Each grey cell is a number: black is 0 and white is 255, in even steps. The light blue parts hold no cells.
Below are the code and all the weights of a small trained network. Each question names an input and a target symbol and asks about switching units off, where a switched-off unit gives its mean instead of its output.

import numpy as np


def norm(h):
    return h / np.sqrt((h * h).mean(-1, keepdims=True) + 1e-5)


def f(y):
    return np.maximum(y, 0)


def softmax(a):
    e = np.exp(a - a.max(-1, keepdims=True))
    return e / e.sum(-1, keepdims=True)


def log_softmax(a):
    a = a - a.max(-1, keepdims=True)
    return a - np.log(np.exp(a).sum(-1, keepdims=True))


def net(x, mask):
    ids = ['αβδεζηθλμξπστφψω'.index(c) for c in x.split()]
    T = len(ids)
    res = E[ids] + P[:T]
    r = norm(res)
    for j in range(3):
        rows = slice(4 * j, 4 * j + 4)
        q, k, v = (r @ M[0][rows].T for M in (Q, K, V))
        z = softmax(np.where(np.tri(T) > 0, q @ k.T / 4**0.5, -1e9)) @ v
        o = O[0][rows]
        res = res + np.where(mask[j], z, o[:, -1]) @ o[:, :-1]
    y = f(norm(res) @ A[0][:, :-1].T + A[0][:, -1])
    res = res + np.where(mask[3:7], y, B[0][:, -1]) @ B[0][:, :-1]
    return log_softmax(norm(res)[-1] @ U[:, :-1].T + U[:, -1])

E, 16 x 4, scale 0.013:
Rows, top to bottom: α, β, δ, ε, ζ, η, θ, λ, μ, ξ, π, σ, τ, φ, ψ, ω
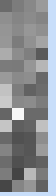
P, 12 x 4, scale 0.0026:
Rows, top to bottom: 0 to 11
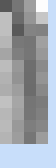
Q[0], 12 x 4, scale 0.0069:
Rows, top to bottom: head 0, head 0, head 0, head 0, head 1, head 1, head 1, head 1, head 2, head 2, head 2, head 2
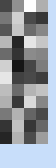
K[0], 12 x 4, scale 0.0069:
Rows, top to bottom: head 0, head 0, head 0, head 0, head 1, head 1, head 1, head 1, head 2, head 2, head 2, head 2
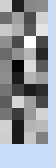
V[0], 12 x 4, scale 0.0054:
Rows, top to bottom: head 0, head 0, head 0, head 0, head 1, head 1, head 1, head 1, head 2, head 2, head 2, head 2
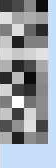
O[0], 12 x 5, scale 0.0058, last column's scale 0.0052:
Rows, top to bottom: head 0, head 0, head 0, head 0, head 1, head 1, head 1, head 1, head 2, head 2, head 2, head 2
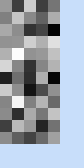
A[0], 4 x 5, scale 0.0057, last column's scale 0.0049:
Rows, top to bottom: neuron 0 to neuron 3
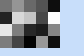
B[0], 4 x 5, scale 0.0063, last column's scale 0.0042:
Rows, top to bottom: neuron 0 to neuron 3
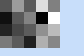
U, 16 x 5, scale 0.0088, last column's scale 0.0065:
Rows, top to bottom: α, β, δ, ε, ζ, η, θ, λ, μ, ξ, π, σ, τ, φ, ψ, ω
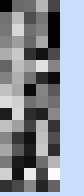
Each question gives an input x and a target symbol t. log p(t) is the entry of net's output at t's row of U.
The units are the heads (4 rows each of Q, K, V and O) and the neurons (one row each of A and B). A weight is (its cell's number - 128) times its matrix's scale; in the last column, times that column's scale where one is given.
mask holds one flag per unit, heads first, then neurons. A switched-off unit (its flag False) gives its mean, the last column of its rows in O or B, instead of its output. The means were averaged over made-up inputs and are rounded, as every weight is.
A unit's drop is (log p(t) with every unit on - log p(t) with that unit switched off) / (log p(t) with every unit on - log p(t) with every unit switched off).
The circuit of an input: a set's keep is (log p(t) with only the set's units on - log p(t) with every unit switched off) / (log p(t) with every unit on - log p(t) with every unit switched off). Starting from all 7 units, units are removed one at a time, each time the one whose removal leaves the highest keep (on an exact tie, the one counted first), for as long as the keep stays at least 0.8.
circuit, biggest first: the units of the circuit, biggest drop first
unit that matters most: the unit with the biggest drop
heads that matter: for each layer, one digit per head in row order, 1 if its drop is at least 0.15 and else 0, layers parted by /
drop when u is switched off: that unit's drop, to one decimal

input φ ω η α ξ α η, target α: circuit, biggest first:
head 1
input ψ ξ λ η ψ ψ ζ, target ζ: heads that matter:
101
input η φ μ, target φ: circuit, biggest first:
head 1; neuron 2
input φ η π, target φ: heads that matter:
010
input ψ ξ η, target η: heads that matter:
001
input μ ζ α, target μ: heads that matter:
100
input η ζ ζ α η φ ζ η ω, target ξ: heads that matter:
100
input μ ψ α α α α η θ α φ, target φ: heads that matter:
100
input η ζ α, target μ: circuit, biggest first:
head 0; head 1
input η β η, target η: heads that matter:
100
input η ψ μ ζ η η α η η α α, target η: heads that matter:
111
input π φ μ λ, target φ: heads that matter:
010
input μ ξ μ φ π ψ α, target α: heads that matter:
010
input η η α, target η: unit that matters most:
head 0
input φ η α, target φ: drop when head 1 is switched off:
0.7
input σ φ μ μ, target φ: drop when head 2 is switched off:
0.0
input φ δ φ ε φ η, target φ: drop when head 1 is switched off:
0.7
